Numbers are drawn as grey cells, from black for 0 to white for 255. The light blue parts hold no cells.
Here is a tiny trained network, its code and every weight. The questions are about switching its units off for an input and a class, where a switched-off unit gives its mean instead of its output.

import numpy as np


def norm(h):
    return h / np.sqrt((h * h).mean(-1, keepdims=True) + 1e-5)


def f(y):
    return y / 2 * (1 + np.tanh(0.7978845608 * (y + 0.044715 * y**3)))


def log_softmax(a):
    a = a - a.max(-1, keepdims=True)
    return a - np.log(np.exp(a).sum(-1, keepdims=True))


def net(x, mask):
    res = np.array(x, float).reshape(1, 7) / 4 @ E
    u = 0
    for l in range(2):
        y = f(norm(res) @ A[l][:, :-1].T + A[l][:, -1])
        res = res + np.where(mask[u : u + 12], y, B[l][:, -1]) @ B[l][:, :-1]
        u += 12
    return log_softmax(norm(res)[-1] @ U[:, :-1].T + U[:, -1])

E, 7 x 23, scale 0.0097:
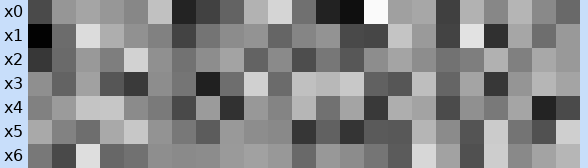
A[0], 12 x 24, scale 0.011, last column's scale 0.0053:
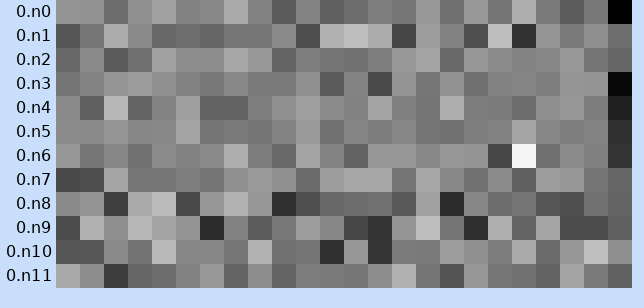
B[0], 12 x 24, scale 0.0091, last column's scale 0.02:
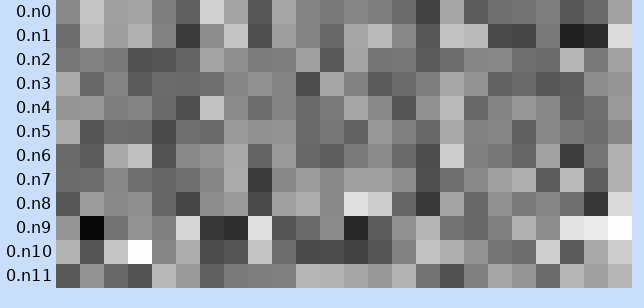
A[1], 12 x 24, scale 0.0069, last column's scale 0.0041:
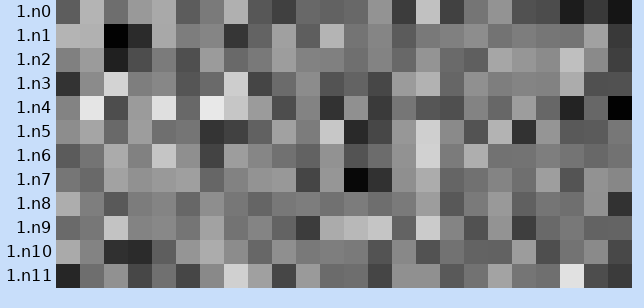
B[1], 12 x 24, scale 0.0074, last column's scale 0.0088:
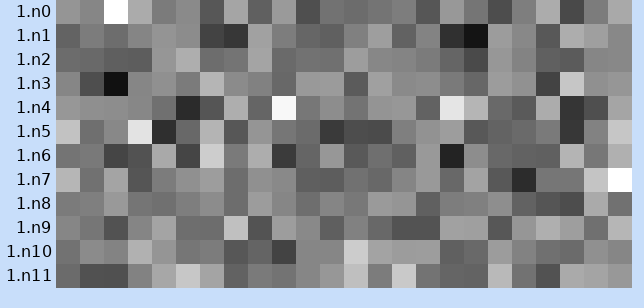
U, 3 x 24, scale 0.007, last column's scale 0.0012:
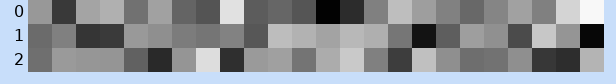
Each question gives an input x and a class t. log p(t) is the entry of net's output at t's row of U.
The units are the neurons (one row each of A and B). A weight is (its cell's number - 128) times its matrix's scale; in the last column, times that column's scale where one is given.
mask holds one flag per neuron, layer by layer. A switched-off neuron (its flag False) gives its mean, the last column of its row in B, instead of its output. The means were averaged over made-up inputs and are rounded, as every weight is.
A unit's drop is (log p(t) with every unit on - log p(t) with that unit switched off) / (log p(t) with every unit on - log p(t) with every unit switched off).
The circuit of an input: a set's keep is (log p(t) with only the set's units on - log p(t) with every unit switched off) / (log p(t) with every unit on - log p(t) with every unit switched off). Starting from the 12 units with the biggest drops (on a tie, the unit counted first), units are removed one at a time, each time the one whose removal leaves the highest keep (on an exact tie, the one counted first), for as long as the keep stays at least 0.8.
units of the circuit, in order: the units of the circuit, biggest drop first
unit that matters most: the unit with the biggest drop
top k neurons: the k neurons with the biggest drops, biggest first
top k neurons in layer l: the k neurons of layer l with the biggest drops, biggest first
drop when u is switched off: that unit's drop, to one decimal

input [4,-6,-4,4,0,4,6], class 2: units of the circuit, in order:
0.n9
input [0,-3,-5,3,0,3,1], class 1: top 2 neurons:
0.n1; 0.n10
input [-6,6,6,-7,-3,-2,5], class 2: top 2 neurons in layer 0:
0.n9; 0.n8
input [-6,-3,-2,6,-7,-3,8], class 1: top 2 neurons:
0.n1; 0.n8
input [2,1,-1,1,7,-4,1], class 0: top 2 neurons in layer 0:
0.n9; 0.n8
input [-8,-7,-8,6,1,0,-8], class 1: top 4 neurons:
0.n11; 0.n1; 1.n1; 0.n6
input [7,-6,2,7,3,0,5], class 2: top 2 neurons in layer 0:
0.n9; 0.n10
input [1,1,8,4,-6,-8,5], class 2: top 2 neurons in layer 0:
0.n9; 0.n4
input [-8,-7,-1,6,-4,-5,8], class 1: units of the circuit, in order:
0.n1; 0.n11
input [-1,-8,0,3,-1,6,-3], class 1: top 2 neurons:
0.n11; 0.n1
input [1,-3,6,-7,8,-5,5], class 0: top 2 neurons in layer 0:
0.n9; 0.n1
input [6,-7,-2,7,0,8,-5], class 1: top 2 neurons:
0.n10; 0.n9
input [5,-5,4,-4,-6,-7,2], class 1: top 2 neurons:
0.n9; 0.n11
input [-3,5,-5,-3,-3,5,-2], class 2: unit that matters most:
0.n8
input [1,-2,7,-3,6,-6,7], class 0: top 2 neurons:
0.n8; 0.n1
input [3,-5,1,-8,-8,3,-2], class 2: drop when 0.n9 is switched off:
0.4
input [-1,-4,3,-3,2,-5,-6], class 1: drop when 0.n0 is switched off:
-0.1
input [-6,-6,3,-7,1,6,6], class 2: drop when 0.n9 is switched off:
0.2
